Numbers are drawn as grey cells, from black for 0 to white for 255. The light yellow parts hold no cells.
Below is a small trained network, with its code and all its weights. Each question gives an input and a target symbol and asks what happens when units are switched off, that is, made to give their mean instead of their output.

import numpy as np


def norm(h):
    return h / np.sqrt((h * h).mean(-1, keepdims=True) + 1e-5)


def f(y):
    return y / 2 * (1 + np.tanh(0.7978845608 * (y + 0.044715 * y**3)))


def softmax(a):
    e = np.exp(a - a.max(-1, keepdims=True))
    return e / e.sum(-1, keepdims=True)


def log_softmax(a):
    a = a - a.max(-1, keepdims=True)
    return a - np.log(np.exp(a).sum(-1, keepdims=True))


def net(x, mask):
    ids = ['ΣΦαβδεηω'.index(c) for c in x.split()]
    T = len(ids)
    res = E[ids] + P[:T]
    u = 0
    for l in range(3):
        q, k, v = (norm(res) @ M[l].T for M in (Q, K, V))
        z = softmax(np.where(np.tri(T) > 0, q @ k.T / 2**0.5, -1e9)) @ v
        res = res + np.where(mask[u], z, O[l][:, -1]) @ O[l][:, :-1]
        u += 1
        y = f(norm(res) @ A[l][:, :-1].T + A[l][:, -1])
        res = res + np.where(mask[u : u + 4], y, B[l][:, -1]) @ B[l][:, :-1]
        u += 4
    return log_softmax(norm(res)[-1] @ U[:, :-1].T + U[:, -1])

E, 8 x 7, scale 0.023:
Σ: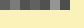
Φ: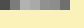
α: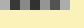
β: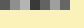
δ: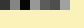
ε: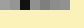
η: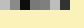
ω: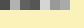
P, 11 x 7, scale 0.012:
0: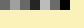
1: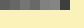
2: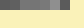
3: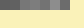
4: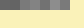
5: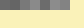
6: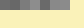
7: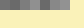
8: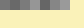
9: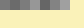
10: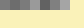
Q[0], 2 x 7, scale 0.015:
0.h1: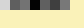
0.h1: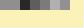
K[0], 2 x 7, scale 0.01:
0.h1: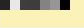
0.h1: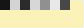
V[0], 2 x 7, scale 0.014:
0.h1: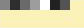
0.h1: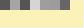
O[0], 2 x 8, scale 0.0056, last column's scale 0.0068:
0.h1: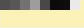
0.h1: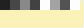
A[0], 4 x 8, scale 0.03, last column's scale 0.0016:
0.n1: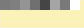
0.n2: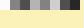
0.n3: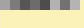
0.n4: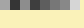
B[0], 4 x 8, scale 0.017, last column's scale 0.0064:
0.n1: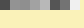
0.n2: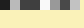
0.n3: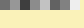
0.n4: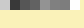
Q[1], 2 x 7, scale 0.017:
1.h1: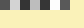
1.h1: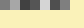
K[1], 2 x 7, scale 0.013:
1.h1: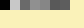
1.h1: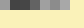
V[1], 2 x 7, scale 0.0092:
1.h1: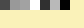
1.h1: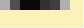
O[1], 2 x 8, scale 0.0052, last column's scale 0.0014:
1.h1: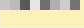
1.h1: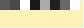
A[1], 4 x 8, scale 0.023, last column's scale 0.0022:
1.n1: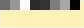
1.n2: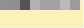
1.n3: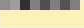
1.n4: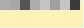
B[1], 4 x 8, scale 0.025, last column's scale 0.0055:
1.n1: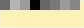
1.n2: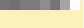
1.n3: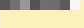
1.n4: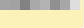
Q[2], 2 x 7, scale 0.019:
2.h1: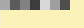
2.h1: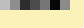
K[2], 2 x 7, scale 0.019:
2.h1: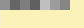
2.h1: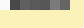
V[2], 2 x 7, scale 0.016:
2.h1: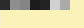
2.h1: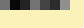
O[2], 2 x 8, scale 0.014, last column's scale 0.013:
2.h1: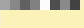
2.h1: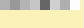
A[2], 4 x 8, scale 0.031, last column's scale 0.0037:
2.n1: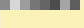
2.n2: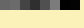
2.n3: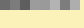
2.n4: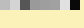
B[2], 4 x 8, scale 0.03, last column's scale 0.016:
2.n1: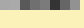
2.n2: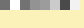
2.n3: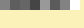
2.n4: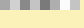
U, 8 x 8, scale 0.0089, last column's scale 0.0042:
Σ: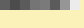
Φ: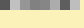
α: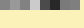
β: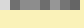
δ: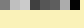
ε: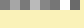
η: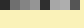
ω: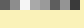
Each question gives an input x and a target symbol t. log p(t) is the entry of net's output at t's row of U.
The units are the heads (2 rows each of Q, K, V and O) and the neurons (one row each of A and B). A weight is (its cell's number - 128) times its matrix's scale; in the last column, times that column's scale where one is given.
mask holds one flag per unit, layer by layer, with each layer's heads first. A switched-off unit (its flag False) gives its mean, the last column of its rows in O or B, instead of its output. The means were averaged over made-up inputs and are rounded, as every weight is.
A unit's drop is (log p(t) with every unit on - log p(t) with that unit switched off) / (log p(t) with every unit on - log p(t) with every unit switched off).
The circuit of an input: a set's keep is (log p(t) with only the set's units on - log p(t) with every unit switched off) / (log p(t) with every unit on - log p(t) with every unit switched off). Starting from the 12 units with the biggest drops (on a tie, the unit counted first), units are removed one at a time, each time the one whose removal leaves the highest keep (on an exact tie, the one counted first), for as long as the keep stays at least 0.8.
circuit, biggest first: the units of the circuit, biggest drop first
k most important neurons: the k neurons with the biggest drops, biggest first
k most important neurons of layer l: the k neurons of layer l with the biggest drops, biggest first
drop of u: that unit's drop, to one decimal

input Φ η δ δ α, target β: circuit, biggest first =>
[0.n4]
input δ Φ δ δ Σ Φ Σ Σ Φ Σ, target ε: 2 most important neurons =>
[0.n3 1.n4]
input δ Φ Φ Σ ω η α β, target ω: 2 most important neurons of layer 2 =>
[2.n2 2.n3]
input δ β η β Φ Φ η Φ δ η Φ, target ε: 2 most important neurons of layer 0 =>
[0.n1 0.n2]
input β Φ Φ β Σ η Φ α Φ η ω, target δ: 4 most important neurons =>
[1.n1 0.n4 2.n2 2.n1]
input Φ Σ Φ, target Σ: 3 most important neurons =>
[0.n1 0.n3 0.n2]
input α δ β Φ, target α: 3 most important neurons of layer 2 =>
[2.n2 2.n1 2.n4]
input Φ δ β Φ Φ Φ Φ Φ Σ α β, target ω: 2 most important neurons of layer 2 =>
[2.n2 2.n4]
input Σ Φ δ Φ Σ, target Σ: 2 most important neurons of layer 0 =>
[0.n1 0.n2]
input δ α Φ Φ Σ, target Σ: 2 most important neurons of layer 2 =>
[2.n2 2.n4]
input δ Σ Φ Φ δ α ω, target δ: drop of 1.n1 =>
0.7
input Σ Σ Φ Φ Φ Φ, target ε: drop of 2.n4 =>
0.2
